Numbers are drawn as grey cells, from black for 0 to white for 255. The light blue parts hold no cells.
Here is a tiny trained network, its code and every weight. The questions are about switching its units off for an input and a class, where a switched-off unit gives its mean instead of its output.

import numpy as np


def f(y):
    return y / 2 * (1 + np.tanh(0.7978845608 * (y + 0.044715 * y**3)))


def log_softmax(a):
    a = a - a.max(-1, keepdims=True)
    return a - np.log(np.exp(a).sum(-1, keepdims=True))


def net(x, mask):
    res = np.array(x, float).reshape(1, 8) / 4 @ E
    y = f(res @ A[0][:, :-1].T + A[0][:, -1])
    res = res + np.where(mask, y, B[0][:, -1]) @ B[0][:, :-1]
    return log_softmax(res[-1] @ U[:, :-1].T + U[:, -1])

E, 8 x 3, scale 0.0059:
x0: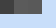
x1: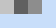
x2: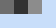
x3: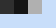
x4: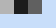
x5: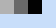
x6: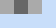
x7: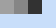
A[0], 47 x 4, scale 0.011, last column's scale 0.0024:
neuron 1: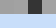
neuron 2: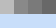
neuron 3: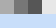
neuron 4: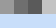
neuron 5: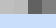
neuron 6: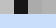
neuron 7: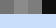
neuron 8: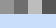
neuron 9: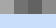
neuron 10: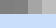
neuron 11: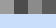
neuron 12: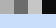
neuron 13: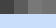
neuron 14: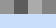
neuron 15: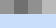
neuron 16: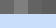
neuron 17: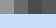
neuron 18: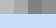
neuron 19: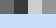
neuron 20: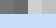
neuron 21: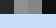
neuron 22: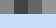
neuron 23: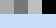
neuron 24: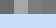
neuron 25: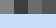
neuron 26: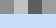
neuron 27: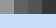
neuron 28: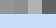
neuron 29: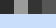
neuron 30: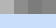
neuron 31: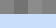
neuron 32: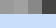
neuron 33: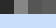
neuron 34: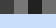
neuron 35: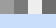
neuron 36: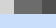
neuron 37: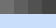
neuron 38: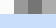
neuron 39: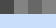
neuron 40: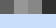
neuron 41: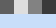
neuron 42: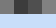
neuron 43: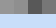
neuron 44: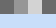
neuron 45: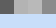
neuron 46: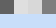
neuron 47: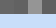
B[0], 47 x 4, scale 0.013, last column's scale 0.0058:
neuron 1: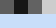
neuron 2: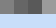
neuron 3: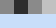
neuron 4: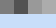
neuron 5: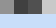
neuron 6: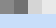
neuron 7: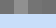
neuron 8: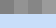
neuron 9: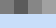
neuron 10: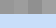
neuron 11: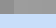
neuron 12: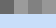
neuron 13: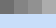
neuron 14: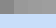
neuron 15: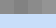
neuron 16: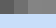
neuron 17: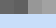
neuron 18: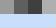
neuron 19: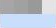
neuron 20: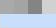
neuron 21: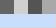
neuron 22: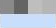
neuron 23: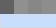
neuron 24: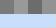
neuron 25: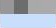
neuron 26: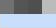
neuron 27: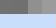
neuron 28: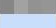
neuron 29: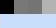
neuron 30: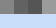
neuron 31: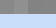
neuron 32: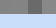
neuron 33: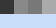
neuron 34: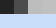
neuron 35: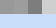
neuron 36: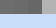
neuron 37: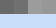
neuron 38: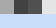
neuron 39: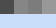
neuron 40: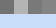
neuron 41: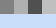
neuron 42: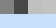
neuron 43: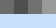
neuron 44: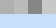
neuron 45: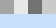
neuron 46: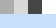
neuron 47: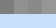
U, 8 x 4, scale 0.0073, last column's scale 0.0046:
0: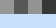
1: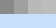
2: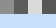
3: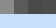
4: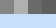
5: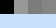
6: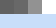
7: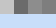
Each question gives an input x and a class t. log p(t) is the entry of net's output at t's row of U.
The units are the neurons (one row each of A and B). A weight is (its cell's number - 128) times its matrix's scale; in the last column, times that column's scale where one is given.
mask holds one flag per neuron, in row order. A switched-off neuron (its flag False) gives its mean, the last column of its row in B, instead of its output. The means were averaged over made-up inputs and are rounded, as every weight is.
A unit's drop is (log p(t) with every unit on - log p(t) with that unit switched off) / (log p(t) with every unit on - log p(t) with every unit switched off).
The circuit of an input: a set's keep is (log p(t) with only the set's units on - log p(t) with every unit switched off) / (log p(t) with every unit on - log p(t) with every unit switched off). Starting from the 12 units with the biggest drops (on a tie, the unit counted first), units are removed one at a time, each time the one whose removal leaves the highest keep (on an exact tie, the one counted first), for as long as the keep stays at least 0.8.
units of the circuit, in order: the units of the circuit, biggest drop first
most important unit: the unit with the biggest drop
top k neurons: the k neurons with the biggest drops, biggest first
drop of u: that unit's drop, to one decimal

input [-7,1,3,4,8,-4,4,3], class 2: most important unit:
neuron 6
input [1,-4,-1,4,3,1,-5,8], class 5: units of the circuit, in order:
neuron 29; neuron 34
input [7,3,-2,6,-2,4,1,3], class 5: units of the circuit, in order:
neuron 29; neuron 34
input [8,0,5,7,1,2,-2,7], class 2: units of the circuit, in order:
neuron 42; neuron 22
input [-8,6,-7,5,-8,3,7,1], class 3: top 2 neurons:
neuron 38; neuron 18
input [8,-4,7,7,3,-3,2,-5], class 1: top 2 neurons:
neuron 21; neuron 19
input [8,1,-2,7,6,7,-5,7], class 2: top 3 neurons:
neuron 42; neuron 22; neuron 25
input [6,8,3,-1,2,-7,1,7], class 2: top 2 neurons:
neuron 46; neuron 6
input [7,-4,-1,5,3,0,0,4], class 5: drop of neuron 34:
0.1
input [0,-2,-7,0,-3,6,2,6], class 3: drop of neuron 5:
0.1
